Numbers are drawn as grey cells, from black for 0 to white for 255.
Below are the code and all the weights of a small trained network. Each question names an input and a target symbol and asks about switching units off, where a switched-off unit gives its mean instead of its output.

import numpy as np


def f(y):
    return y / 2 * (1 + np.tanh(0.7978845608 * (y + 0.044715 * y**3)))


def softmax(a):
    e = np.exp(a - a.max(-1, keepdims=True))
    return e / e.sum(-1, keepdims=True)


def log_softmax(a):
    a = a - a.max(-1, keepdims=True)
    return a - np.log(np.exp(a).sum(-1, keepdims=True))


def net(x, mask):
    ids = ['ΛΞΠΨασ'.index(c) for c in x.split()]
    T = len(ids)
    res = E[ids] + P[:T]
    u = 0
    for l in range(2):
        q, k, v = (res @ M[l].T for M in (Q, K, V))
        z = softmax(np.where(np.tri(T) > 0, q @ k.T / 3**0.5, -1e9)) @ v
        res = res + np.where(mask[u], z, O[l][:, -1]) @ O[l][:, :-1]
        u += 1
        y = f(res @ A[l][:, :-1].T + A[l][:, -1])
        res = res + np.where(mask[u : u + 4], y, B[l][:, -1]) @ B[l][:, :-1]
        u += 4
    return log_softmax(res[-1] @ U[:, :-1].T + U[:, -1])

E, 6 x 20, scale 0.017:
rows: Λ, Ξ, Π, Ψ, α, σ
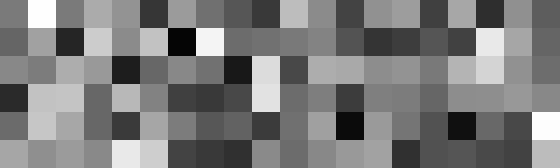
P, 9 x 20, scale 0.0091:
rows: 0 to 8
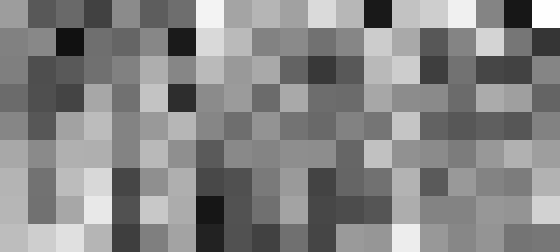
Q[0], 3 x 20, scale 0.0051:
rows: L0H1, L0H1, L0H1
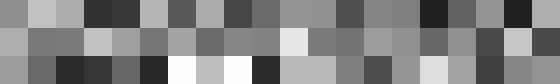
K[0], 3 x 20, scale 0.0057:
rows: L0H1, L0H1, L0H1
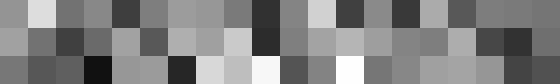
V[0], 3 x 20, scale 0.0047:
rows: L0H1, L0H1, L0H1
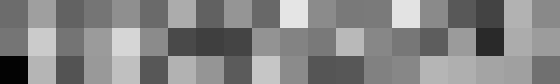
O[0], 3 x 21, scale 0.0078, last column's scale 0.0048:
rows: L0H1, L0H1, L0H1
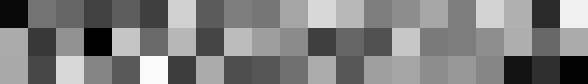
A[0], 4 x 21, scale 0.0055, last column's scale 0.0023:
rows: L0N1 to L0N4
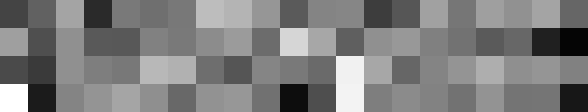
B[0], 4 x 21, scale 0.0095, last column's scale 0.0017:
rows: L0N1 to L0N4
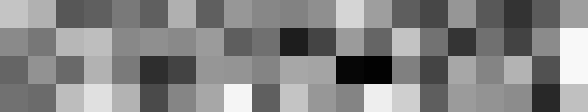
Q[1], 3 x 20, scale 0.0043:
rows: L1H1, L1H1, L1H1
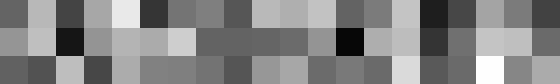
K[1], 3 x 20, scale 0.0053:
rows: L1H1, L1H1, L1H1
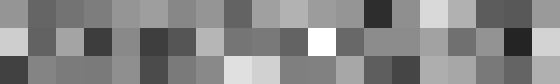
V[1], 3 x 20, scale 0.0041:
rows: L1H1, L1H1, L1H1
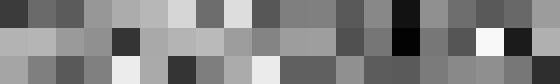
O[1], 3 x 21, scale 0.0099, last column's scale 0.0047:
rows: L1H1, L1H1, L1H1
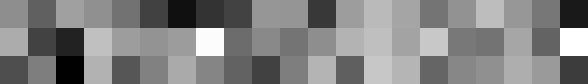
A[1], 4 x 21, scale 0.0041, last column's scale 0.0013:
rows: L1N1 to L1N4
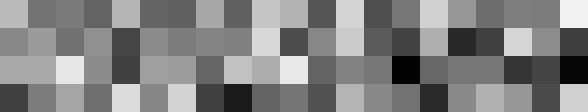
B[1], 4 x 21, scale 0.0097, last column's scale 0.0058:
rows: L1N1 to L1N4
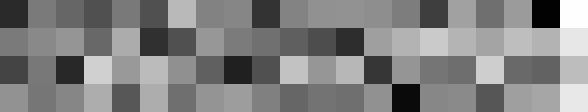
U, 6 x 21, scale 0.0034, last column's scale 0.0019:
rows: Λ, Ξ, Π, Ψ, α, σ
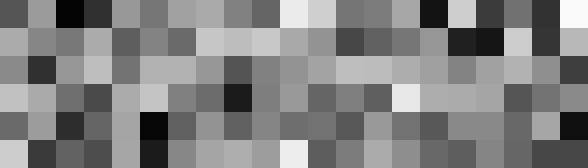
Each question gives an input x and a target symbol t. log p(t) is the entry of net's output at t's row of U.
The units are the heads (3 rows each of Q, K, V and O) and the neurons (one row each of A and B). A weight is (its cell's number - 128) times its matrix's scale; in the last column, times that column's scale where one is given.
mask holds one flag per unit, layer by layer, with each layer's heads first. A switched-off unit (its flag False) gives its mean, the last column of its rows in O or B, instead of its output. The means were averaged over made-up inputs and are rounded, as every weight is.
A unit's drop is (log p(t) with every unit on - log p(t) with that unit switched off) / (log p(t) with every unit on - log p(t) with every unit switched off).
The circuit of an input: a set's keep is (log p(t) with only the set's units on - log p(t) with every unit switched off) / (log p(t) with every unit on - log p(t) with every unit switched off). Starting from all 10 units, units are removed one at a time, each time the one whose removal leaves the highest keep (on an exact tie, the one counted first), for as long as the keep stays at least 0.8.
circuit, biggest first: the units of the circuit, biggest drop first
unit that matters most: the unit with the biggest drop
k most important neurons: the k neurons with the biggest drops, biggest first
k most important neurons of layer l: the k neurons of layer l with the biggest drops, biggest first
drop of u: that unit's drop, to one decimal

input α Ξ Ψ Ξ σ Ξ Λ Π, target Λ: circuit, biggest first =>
[L1N1; L0N3; L0H1; L1H1]
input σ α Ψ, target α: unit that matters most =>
L0H1
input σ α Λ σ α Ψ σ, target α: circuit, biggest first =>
[L0H1; L1H1]
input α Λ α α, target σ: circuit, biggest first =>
[L1H1; L1N4]
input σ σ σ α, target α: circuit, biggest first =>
[L0H1; L1H1]
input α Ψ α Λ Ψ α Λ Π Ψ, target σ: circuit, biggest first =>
[L1H1; L0H1]
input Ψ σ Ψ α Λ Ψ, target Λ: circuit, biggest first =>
[L0H1; L1H1]
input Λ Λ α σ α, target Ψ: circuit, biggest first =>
[L1H1; L1N3; L1N1]
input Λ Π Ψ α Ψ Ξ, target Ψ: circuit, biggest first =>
[L1H1; L1N3; L1N1; L1N4]
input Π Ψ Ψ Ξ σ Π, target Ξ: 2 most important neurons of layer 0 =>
[L0N3; L0N4]
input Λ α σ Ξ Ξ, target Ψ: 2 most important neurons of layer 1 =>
[L1N3; L1N1]
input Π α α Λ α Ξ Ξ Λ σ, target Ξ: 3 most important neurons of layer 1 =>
[L1N1; L1N3; L1N4]
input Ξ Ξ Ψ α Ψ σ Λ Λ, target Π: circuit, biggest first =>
[L1H1; L0H1; L1N1; L0N2]
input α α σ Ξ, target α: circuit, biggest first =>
[L1N2; L0H1]
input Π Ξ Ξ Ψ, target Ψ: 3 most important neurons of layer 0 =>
[L0N4; L0N3; L0N2]
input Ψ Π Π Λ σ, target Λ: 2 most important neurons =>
[L0N3; L1N2]
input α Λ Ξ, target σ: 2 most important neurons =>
[L1N2; L1N3]
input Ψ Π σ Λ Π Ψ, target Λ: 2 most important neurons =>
[L0N1; L1N2]
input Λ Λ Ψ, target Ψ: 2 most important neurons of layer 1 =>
[L1N1; L1N3]
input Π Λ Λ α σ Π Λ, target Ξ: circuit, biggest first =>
[L0H1; L0N2; L1N1; L1N4]
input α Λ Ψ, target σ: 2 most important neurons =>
[L1N3; L0N3]
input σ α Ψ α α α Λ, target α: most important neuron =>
[L1N1]
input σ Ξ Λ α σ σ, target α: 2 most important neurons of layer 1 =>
[L1N1; L1N3]
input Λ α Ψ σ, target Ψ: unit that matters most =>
L1H1
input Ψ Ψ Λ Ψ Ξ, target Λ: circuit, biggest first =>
[L1H1; L0H1]
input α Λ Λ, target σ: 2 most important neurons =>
[L0N2; L1N3]
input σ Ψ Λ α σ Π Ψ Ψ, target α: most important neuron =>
[L0N4]
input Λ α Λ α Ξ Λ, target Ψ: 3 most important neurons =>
[L1N3; L1N1; L0N2]
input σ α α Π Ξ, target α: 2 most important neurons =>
[L0N4; L1N1]
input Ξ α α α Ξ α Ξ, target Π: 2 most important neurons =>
[L1N1; L0N3]
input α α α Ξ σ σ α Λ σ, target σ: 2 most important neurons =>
[L0N1; L1N3]
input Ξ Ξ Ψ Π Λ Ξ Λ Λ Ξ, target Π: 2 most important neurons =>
[L1N1; L0N2]
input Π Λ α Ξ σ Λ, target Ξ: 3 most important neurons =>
[L1N1; L0N2; L1N3]
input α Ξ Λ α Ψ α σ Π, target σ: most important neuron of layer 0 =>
[L0N3]
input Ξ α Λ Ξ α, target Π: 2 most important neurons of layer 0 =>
[L0N3; L0N1]
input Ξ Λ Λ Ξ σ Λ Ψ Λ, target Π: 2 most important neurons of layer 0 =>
[L0N2; L0N3]
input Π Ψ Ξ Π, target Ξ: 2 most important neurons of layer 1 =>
[L1N1; L1N3]
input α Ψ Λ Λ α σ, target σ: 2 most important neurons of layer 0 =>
[L0N3; L0N1]
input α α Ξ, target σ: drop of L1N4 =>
0.1
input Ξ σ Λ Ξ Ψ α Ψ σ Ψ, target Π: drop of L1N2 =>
0.0
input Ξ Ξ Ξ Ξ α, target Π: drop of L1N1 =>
0.2
